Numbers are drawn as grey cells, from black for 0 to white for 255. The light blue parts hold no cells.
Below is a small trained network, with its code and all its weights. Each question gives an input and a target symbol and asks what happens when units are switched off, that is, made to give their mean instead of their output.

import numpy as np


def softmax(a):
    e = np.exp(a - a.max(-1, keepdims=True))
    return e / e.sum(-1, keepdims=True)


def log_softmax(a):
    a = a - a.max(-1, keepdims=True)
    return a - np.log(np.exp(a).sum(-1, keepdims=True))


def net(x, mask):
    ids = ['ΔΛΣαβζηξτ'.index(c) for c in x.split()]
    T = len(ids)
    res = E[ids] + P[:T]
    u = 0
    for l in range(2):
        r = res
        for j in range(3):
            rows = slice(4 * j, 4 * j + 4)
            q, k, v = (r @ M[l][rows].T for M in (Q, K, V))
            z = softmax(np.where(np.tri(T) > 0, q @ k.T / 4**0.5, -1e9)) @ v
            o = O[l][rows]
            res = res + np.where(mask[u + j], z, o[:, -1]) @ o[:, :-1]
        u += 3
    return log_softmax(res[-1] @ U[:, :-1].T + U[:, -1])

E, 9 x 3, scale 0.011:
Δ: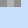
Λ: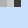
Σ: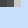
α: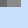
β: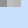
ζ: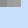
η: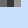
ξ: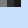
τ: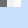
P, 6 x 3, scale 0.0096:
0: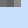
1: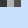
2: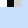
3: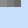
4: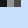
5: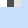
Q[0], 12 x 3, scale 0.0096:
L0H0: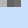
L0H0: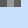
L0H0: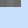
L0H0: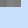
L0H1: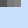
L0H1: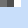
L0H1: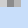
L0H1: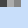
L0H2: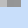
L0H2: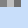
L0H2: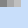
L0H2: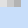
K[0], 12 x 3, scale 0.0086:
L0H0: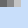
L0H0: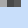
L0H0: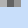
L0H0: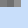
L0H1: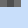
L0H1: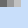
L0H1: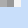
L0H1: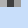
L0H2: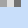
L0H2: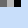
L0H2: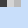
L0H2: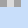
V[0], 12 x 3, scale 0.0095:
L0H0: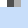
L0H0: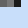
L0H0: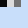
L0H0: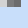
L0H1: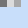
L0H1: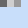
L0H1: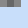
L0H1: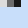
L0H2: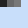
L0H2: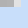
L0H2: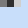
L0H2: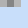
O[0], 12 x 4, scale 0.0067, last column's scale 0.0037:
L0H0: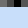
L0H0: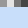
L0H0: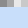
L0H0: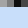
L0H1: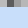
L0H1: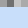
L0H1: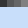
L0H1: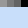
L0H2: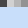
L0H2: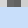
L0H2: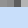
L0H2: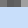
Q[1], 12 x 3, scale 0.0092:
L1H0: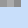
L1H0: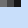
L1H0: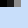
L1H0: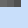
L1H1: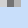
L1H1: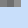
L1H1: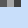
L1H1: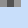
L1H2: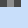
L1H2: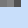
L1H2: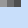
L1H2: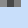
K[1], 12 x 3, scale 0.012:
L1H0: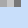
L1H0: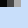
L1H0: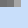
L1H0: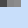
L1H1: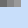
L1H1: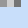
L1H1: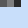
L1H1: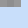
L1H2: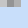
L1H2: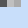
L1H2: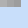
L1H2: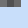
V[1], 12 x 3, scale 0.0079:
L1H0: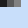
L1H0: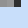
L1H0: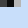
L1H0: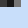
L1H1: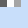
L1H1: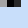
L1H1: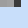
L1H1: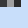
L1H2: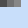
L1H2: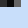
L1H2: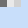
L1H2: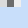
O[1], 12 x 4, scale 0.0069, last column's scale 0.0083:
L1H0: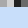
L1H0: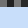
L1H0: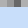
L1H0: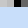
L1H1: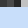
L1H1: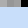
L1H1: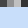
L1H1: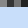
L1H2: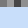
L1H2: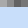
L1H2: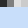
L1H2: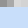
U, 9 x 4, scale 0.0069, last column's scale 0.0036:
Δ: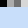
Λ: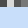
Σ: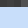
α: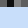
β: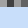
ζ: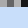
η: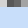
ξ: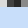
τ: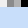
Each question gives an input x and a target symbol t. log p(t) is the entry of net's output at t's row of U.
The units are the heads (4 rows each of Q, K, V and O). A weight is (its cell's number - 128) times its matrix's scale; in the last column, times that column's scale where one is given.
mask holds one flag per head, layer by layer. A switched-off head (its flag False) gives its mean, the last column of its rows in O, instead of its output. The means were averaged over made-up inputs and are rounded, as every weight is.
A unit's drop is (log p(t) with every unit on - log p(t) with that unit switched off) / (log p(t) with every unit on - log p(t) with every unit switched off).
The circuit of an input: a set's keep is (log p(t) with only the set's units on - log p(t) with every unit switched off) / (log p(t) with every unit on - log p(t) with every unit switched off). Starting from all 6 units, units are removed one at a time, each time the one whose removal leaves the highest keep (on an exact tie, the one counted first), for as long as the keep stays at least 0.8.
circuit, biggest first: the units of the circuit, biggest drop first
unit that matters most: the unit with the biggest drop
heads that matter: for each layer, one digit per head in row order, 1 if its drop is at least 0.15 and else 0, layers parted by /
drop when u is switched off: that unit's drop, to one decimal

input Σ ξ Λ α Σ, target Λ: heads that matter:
110 / 100
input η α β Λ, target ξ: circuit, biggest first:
[L0H0 L1H0]
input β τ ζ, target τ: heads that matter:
110 / 010
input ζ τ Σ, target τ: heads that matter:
010 / 010
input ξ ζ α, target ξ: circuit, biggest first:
[L1H2 L0H1]
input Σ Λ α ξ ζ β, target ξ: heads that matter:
111 / 001
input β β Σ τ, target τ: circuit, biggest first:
[L0H2 L1H2 L1H1]
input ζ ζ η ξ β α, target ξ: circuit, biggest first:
[L1H2 L0H0]
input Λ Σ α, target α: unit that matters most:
L0H0
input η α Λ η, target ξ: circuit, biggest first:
[L1H0 L0H0]
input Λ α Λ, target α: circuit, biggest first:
[L1H0 L0H0 L1H2]
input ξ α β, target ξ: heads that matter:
110 / 001
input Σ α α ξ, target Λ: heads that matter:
111 / 101
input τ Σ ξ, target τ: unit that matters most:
L0H1
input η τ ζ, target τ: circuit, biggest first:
[L1H1 L0H1]
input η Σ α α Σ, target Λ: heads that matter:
100 / 100
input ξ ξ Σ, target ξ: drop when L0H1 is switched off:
0.1
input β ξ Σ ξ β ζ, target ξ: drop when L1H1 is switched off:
-0.1
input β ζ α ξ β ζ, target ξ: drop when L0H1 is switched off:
0.2
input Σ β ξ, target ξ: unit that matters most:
L1H0
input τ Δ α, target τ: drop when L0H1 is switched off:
0.5
